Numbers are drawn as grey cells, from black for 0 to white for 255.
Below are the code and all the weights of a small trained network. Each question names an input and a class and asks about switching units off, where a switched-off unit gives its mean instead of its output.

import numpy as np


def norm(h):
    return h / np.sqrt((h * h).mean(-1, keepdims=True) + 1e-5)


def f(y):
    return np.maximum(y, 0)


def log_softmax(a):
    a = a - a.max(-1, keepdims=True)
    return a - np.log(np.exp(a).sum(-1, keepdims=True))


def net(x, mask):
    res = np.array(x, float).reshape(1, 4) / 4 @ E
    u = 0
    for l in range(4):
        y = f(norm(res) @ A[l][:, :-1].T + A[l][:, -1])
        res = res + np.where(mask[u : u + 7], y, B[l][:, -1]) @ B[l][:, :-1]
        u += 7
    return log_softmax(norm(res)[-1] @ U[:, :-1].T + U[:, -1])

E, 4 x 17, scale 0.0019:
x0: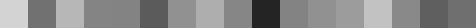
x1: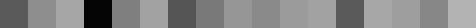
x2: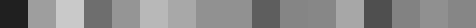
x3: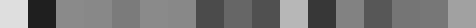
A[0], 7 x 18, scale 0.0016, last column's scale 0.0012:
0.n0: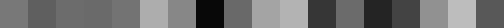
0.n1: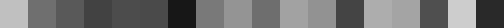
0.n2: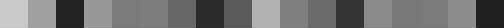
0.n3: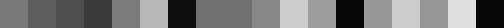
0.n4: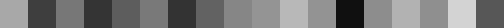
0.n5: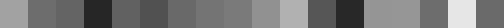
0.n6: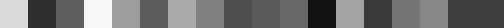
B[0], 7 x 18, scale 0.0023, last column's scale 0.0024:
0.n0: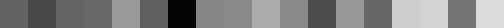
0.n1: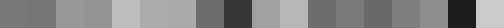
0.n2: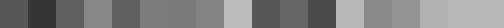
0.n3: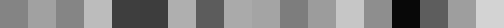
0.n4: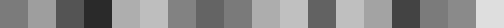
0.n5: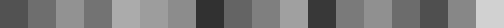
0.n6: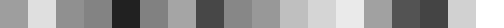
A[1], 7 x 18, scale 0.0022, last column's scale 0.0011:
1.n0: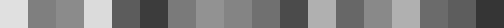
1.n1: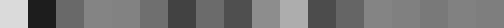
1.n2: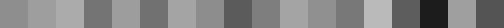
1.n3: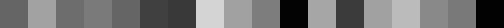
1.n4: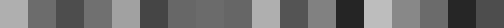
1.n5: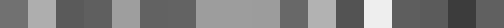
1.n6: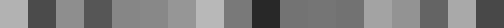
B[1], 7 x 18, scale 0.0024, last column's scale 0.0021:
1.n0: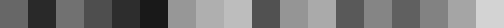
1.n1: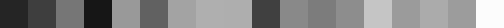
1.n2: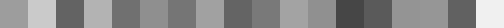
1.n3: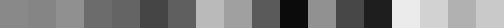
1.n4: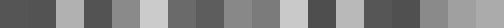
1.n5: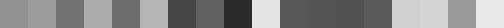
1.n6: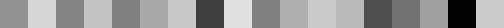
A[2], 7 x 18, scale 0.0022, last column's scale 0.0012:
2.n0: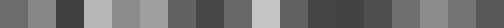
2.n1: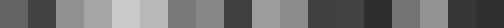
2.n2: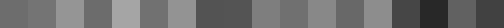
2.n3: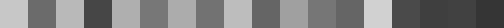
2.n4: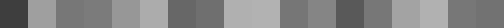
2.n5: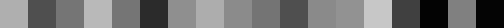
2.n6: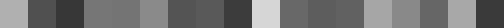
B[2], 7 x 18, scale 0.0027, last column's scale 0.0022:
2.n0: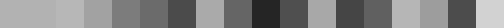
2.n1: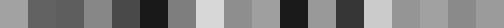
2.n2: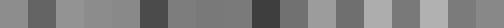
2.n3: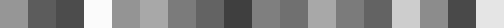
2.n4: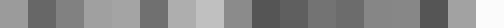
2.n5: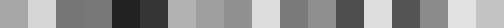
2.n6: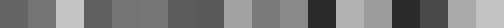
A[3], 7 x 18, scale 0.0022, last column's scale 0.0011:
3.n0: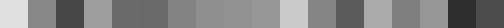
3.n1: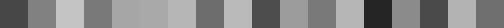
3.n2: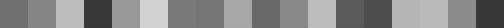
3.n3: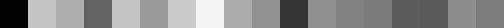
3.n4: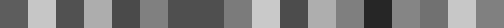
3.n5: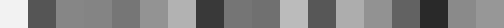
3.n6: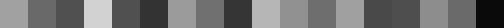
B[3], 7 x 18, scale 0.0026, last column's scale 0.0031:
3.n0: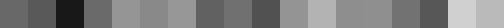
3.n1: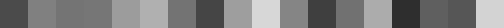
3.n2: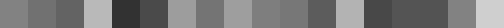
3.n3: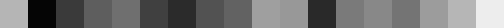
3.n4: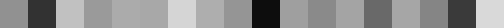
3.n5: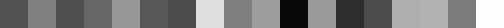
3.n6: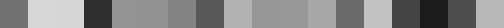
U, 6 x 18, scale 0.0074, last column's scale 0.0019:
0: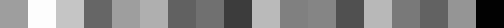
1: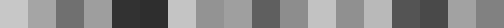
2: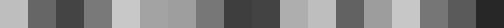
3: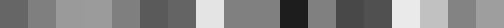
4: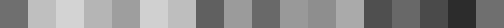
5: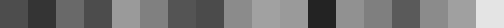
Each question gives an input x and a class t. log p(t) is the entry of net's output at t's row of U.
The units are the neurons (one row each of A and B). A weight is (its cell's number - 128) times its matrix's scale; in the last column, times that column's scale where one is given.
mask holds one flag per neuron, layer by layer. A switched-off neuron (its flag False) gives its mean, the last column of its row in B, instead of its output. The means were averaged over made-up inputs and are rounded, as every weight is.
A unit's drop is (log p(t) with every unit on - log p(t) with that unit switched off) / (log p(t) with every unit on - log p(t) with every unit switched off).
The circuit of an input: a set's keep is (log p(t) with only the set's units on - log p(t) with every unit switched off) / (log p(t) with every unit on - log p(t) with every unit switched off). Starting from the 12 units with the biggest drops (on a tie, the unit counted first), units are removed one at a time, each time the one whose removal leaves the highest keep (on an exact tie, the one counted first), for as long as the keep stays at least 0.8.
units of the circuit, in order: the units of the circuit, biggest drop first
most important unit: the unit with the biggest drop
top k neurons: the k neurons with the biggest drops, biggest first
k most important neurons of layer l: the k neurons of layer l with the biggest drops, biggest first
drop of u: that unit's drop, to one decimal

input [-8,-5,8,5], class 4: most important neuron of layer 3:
3.n5
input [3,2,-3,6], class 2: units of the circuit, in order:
2.n3, 3.n3, 0.n1
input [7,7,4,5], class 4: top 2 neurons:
1.n6, 3.n3
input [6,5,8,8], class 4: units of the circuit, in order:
1.n6, 3.n3
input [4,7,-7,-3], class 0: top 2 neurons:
1.n5, 3.n3
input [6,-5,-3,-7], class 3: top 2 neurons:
1.n3, 1.n5
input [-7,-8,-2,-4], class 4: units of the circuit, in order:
3.n6, 3.n4
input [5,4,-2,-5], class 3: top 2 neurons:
1.n3, 0.n6
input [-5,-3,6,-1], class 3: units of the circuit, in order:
2.n1, 0.n6
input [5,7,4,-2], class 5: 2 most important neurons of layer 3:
3.n3, 3.n2
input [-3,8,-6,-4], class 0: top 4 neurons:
1.n5, 2.n0, 1.n1, 3.n3
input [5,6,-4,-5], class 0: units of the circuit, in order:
1.n5, 0.n1, 3.n5
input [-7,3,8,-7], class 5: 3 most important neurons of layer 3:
3.n3, 3.n5, 3.n1
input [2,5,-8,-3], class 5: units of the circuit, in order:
1.n4
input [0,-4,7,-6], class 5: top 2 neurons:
3.n3, 3.n5
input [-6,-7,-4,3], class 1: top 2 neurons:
0.n6, 0.n4
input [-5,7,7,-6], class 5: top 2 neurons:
3.n3, 3.n5
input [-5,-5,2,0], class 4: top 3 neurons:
0.n6, 3.n6, 3.n5
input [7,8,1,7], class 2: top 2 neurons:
2.n3, 3.n5
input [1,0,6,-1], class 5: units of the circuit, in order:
3.n3
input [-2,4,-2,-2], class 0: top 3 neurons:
1.n1, 2.n0, 1.n5
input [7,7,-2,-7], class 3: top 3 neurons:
1.n3, 0.n6, 1.n5
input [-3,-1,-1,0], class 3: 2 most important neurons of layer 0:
0.n4, 0.n5
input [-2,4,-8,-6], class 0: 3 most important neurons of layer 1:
1.n5, 1.n1, 1.n0
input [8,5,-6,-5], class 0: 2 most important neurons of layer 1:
1.n5, 1.n4
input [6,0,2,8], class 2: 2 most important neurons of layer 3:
3.n5, 3.n2
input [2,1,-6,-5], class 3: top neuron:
1.n5
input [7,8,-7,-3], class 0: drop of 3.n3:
0.2
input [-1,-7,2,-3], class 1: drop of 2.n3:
0.1
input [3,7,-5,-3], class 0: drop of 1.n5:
0.2
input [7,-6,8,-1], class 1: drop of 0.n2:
0.0
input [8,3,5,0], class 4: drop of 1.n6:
0.1
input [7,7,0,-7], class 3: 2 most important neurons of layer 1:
1.n3, 1.n5
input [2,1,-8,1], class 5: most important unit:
2.n6
